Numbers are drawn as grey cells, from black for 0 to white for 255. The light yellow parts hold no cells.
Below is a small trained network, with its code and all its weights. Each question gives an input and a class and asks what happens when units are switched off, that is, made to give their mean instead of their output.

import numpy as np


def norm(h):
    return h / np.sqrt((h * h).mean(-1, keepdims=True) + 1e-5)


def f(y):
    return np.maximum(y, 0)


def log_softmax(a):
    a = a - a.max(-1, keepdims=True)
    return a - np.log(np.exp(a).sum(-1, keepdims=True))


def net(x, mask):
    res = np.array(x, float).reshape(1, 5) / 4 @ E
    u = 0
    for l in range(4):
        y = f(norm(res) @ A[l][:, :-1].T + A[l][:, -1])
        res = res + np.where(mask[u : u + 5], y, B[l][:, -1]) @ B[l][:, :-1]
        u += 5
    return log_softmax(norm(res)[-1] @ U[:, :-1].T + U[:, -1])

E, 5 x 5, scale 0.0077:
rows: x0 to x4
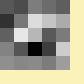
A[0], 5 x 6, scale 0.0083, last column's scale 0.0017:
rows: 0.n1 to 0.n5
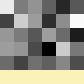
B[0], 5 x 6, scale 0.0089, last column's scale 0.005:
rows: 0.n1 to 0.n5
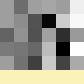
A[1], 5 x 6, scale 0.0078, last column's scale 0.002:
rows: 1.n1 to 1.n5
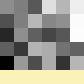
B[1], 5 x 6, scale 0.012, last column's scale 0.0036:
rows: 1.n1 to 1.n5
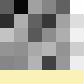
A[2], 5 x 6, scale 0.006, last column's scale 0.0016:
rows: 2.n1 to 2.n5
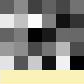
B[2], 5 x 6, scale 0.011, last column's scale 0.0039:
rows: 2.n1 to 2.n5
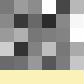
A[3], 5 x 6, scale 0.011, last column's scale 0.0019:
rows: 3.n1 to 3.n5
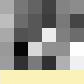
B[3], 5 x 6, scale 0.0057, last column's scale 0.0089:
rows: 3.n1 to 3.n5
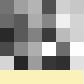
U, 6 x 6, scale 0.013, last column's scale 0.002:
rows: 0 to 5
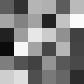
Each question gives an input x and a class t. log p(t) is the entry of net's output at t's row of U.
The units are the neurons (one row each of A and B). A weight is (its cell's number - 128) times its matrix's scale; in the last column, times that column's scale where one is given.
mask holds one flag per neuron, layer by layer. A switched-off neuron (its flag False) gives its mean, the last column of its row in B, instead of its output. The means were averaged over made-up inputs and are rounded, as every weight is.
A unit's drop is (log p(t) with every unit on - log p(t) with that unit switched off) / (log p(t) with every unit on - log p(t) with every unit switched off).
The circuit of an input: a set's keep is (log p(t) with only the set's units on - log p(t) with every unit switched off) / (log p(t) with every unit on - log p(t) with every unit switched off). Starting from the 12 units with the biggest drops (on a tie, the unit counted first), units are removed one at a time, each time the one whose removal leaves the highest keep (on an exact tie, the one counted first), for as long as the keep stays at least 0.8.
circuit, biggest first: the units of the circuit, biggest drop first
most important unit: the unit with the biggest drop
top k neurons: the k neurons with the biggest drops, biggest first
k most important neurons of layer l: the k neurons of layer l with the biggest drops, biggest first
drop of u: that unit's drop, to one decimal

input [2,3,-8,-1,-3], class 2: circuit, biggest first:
(3.n4 1.n4)
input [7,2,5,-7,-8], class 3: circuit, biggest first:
(1.n2 0.n4 1.n1)
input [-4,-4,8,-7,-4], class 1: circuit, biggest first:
(2.n2)
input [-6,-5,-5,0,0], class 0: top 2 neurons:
(0.n2 1.n1)
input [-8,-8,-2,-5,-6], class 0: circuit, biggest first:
(0.n2 1.n3)
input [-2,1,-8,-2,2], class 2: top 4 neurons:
(3.n4 0.n2 2.n2 1.n4)
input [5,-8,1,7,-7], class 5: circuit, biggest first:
(2.n3 1.n1 2.n1)
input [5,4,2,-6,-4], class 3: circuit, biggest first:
(1.n2 1.n1 0.n4)
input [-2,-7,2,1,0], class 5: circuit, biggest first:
(0.n4 1.n1)
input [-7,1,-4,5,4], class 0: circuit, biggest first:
(1.n1 0.n2)
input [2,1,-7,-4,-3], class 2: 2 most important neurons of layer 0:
(0.n4 0.n2)
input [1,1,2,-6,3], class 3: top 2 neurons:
(1.n2 0.n4)
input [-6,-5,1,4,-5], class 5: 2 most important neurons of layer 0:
(0.n4 0.n5)
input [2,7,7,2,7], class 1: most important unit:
0.n2
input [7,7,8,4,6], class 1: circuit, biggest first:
(0.n2 3.n5)
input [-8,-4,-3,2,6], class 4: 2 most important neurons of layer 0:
(0.n4 0.n3)
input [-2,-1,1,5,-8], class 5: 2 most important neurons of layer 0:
(0.n4 0.n1)
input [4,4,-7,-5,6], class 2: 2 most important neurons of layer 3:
(3.n5 3.n4)
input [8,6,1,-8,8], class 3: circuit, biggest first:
(1.n2 0.n4)
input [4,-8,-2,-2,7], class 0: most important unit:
0.n1
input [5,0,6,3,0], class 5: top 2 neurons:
(0.n2 0.n4)
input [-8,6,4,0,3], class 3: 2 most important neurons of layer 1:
(1.n2 1.n3)
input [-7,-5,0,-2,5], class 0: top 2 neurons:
(0.n2 0.n1)
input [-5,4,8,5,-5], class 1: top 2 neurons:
(0.n2 2.n4)
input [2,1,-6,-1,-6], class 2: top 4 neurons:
(3.n4 0.n2 2.n2 1.n4)
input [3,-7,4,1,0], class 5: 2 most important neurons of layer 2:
(2.n1 2.n3)
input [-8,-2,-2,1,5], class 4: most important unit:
0.n4
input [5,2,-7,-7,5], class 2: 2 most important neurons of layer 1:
(1.n2 1.n4)
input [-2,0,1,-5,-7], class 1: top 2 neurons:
(2.n2 1.n1)
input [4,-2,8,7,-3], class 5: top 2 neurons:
(0.n4 2.n1)
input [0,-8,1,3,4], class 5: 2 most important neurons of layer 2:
(2.n3 2.n1)
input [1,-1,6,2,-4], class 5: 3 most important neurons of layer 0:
(0.n2 0.n4 0.n1)
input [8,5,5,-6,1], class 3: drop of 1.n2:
0.3
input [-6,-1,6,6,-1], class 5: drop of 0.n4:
0.6
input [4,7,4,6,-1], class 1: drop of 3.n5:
0.1
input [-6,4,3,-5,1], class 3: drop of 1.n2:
0.2
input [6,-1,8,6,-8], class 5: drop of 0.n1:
0.0
